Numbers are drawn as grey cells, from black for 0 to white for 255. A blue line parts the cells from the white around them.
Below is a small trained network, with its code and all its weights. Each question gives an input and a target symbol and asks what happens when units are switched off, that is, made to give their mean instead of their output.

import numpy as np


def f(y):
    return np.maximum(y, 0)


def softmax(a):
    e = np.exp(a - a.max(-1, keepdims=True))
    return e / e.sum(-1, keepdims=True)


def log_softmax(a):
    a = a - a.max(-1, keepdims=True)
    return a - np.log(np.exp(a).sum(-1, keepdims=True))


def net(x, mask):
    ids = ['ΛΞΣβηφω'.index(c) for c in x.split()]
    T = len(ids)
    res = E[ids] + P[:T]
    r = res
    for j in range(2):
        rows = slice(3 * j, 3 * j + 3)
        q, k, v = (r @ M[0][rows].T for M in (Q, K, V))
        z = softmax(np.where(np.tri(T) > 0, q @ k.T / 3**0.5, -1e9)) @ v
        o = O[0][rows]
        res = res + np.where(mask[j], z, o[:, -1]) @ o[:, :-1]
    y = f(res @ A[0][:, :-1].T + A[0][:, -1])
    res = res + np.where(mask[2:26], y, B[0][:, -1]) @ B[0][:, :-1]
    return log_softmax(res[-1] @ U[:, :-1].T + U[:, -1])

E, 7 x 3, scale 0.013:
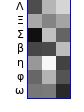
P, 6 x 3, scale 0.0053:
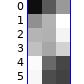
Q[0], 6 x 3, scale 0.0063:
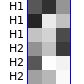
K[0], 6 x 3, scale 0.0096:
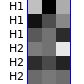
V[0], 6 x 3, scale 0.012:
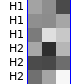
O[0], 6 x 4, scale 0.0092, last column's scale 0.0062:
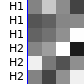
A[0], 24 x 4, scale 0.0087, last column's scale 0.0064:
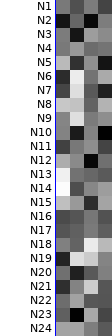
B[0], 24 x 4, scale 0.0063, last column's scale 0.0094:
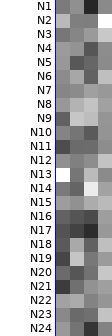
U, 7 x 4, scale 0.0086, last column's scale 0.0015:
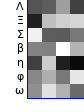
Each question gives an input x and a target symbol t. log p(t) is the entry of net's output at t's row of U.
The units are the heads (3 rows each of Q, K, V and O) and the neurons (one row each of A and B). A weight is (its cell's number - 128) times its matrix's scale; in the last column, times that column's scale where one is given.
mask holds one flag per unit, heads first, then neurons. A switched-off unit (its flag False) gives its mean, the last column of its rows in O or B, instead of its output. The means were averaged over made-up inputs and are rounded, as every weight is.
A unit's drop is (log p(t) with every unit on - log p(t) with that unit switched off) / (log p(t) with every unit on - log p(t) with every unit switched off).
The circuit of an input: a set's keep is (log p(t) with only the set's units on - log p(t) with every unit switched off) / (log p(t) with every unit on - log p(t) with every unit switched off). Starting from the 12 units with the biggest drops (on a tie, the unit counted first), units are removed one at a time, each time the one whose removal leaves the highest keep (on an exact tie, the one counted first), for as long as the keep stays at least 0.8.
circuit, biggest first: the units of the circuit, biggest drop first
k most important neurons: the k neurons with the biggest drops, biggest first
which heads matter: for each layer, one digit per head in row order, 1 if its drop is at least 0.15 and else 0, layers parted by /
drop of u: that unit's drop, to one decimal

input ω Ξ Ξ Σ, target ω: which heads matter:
11
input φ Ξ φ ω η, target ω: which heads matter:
10
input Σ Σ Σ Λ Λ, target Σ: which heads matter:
01
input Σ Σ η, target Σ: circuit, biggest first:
H2; N13
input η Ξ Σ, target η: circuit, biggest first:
H2; N6; N14
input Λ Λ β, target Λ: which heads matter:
10
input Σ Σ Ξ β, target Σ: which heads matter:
01
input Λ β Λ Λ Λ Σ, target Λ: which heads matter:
11
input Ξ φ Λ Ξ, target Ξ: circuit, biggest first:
H2; N18; N2
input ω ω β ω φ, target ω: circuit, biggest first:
H1; H2; N8; N9
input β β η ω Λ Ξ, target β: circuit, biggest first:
N14; H2
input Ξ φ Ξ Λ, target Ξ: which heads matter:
01
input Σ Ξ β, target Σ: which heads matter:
01
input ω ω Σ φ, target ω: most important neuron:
N8
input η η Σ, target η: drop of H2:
0.5
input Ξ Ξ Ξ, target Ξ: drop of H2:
0.7
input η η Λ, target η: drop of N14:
0.1
